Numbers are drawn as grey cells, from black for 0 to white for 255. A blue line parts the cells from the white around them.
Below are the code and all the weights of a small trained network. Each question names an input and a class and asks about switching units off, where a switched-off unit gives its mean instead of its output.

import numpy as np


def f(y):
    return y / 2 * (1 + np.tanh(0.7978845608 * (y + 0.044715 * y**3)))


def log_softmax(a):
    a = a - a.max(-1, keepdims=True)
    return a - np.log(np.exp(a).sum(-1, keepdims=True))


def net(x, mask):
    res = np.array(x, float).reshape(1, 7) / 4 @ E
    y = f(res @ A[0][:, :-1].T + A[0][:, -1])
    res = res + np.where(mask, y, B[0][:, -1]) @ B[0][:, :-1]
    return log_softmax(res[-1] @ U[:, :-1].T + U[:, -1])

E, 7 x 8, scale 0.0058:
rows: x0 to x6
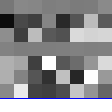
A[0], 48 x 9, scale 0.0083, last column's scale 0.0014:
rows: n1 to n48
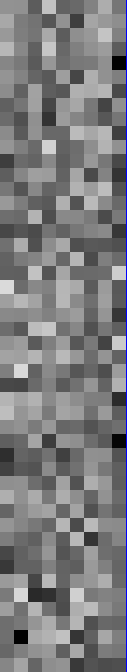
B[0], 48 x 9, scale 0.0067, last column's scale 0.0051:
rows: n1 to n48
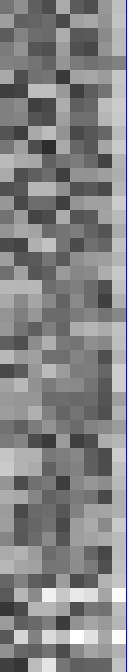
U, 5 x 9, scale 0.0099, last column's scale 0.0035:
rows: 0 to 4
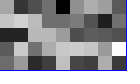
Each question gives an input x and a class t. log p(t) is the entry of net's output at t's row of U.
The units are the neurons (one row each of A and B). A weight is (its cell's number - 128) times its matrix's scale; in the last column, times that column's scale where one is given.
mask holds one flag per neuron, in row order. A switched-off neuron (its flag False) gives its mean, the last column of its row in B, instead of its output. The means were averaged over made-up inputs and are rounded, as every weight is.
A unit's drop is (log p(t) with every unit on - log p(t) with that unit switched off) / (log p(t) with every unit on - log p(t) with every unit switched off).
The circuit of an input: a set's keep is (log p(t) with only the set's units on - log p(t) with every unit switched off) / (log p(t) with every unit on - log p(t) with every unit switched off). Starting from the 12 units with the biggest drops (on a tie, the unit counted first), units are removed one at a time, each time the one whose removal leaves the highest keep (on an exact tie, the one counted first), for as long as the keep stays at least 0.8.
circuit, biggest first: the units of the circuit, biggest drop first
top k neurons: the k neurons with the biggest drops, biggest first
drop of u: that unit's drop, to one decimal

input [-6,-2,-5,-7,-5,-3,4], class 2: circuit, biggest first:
(n48 n18 n27)
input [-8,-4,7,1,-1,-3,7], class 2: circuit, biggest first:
(n7 n44)
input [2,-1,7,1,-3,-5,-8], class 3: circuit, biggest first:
(n46)
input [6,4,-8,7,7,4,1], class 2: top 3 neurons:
(n48 n18 n27)
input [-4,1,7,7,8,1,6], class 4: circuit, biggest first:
(n42 n3)
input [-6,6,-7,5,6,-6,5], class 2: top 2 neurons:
(n27 n48)
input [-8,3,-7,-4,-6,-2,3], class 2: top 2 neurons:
(n48 n18)
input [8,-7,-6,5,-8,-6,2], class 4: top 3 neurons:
(n8 n32 n16)
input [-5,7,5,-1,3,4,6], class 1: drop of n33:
0.1
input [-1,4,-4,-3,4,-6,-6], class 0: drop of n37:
0.2
